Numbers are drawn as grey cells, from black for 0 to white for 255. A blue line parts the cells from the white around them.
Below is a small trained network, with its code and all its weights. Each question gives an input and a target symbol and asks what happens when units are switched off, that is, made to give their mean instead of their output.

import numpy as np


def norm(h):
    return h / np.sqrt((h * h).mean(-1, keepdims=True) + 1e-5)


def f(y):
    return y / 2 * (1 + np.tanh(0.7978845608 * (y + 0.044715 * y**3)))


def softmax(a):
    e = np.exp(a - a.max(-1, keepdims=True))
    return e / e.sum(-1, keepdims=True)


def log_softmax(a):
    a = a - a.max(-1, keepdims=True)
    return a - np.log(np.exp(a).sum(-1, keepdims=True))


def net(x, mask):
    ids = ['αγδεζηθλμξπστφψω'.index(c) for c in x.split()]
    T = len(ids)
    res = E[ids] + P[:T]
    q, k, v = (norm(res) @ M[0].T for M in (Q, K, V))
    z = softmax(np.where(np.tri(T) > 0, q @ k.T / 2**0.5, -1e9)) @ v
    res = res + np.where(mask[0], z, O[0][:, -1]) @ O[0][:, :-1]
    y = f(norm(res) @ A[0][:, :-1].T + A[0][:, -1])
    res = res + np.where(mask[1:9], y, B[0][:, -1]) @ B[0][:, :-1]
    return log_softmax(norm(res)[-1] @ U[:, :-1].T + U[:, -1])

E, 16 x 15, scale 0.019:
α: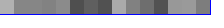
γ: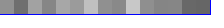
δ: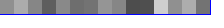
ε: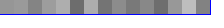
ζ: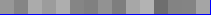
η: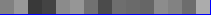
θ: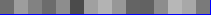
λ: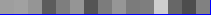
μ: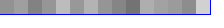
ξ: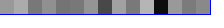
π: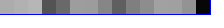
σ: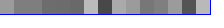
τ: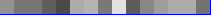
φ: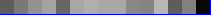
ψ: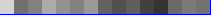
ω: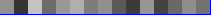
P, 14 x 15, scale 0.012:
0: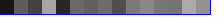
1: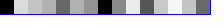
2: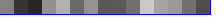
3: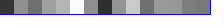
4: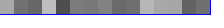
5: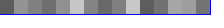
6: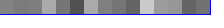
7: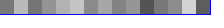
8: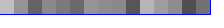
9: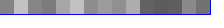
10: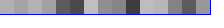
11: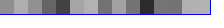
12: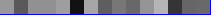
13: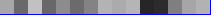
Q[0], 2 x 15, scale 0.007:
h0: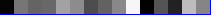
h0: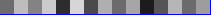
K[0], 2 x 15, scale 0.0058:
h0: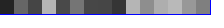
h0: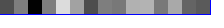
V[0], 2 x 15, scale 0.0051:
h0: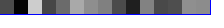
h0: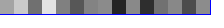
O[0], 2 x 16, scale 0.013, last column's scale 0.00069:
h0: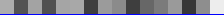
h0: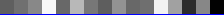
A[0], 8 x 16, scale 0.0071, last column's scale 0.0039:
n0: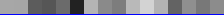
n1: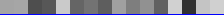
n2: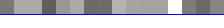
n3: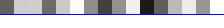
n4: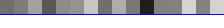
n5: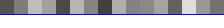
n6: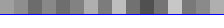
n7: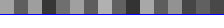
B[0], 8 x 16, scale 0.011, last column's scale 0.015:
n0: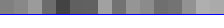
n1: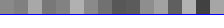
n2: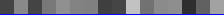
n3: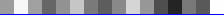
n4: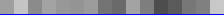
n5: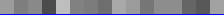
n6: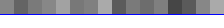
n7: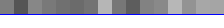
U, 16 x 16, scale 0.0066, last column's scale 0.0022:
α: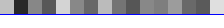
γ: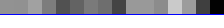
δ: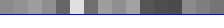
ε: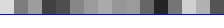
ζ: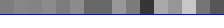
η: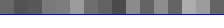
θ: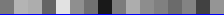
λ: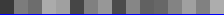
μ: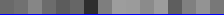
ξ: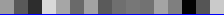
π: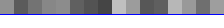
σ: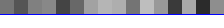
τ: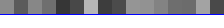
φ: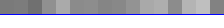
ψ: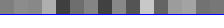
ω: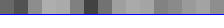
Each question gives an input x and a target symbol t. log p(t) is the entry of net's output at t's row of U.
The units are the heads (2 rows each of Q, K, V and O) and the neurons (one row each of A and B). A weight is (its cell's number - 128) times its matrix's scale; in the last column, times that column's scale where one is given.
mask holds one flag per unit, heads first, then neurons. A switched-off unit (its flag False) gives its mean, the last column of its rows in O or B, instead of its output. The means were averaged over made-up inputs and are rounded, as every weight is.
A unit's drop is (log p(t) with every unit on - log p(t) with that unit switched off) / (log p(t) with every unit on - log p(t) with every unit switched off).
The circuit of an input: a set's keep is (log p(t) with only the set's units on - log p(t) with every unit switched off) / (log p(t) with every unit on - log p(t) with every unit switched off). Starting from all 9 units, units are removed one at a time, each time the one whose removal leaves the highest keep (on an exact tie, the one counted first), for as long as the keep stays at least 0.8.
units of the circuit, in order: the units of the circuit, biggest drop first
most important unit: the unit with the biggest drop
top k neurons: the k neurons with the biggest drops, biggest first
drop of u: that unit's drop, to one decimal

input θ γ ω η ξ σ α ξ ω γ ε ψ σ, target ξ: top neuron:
[n3]
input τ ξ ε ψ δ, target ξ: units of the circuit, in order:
[h0 n3]
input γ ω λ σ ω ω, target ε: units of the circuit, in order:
[h0 n7]
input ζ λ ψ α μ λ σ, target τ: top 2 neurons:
[n3 n0]
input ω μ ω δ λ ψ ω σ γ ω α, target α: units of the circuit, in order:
[h0 n3]
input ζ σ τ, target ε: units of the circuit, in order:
[h0 n0]
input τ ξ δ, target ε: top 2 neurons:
[n0 n2]
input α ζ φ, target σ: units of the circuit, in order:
[n3 n2 h0]
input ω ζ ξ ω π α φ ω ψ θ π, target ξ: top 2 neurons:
[n3 n2]
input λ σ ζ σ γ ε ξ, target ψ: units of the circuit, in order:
[n3 n4]
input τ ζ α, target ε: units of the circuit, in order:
[h0 n2]
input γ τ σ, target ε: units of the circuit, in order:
[h0 n0]
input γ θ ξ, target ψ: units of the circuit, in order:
[n3 h0 n2]
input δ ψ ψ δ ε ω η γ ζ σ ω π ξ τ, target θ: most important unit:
n5
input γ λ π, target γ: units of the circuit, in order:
[n3 n0]
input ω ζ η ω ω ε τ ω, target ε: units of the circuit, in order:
[h0 n7 n2]
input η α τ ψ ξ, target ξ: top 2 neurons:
[n3 n6]
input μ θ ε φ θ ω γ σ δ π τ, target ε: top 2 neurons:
[n3 n0]
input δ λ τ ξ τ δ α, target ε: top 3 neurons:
[n0 n2 n3]
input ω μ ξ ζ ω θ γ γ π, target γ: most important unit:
n3
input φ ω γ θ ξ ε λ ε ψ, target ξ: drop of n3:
0.2
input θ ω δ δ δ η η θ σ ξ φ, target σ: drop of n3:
0.7
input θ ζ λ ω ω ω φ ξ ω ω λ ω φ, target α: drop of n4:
0.0
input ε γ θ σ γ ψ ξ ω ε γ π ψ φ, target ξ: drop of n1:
0.1
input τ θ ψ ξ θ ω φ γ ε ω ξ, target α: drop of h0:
0.7
